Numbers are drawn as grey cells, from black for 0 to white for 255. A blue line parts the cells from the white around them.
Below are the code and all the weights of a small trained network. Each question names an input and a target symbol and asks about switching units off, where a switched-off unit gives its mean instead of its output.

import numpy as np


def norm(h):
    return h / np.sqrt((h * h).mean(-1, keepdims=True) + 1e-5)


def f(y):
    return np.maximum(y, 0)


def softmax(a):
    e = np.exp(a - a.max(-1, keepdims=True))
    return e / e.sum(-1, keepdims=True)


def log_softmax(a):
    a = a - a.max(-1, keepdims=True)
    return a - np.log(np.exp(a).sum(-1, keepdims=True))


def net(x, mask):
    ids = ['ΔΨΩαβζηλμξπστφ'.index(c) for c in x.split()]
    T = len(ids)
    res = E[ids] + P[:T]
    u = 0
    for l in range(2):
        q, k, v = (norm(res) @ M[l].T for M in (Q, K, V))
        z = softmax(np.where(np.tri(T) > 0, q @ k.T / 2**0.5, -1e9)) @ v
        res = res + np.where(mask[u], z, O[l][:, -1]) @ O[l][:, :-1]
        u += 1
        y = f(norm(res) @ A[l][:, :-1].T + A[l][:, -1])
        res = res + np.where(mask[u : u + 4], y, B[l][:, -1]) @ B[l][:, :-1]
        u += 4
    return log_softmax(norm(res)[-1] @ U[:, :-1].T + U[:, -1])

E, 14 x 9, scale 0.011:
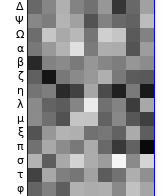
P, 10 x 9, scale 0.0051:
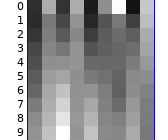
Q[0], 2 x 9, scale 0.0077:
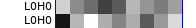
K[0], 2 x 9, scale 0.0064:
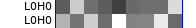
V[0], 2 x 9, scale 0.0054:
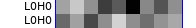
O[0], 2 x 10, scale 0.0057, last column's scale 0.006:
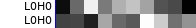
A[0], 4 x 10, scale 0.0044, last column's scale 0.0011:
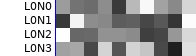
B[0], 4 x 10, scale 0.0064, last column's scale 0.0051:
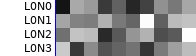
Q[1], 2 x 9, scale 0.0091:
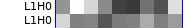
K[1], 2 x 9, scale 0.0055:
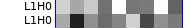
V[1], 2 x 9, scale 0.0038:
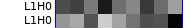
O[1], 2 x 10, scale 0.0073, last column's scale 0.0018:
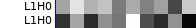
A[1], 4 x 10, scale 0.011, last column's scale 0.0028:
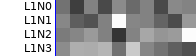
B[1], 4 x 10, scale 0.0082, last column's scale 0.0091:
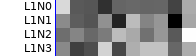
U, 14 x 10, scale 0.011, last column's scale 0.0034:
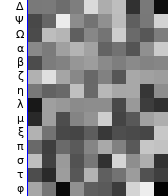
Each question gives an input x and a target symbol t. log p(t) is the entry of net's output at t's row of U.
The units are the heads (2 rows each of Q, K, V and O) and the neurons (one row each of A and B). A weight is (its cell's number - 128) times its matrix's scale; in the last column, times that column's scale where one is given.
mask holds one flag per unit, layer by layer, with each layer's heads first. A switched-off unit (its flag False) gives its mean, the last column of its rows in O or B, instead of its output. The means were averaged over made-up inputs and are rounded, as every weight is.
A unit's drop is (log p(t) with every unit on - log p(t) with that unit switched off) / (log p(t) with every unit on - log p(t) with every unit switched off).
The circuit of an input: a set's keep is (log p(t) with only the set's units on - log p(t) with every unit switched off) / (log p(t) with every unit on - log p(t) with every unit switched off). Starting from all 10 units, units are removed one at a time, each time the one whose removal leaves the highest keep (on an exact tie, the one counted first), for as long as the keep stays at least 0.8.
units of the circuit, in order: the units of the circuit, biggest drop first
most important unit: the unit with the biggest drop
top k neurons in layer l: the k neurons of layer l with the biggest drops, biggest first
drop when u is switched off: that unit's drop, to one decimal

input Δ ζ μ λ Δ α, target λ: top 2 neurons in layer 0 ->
(L0N0; L0N2)
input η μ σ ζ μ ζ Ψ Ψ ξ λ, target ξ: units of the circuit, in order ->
(L1N0; L1H0)
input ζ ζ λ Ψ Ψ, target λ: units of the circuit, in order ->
(L0H0; L1N2; L1N3)
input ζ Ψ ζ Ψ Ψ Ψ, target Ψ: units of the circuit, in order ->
(L0H0; L1N0)
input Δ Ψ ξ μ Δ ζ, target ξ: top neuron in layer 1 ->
(L1N0)
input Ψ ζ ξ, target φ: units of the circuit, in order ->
(L0N2; L1N1)
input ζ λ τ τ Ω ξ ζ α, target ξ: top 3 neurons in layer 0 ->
(L0N1; L0N2; L0N0)
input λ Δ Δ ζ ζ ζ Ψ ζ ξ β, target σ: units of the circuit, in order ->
(L1H0; L0N1)
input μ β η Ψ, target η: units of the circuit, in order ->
(L1N3; L1H0)
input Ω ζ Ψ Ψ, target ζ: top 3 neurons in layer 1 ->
(L1N2; L1N1; L1N3)
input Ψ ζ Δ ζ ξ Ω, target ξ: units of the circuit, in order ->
(L1H0; L0N3; L0N0)
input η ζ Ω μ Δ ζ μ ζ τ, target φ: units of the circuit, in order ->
(L0N2; L1H0)
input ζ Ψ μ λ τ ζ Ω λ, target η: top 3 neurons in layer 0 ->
(L0N0; L0N1; L0N3)
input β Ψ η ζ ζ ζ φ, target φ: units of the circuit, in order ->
(L0H0)
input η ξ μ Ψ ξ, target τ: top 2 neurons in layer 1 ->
(L1N2; L1N3)
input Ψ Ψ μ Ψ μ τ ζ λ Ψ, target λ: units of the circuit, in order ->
(L0H0; L1N2; L0N0)
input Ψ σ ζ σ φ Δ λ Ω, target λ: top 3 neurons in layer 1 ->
(L1N2; L1N0; L1N3)
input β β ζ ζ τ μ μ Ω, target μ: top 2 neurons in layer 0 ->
(L0N0; L0N3)
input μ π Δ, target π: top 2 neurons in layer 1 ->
(L1N0; L1N1)
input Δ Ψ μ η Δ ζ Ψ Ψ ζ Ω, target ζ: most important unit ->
L0N2
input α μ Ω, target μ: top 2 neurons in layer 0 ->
(L0N0; L0N2)
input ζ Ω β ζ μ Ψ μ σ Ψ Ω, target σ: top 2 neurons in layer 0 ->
(L0N3; L0N2)
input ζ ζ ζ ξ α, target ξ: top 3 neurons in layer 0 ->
(L0N1; L0N3; L0N0)
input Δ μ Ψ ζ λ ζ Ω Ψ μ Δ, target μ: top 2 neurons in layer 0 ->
(L0N3; L0N1)
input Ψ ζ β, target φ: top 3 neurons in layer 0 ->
(L0N2; L0N0; L0N1)
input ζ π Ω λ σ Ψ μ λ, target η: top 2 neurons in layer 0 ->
(L0N0; L0N3)
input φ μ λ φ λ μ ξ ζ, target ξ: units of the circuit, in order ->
(L1N0)
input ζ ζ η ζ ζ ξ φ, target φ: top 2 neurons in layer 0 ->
(L0N0; L0N2)
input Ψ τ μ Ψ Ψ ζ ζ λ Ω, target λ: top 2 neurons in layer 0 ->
(L0N0; L0N3)
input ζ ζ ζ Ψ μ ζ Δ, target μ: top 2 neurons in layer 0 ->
(L0N3; L0N1)
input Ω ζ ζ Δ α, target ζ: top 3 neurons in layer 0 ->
(L0N3; L0N0; L0N1)
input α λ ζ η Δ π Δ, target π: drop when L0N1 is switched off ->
0.5
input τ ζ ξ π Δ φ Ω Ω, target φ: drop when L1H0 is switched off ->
0.1
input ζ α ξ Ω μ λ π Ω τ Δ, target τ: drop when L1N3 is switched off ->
0.0
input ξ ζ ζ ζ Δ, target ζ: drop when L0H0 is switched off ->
0.2
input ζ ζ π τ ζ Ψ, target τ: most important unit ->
L0N1
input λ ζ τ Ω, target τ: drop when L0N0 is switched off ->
0.5
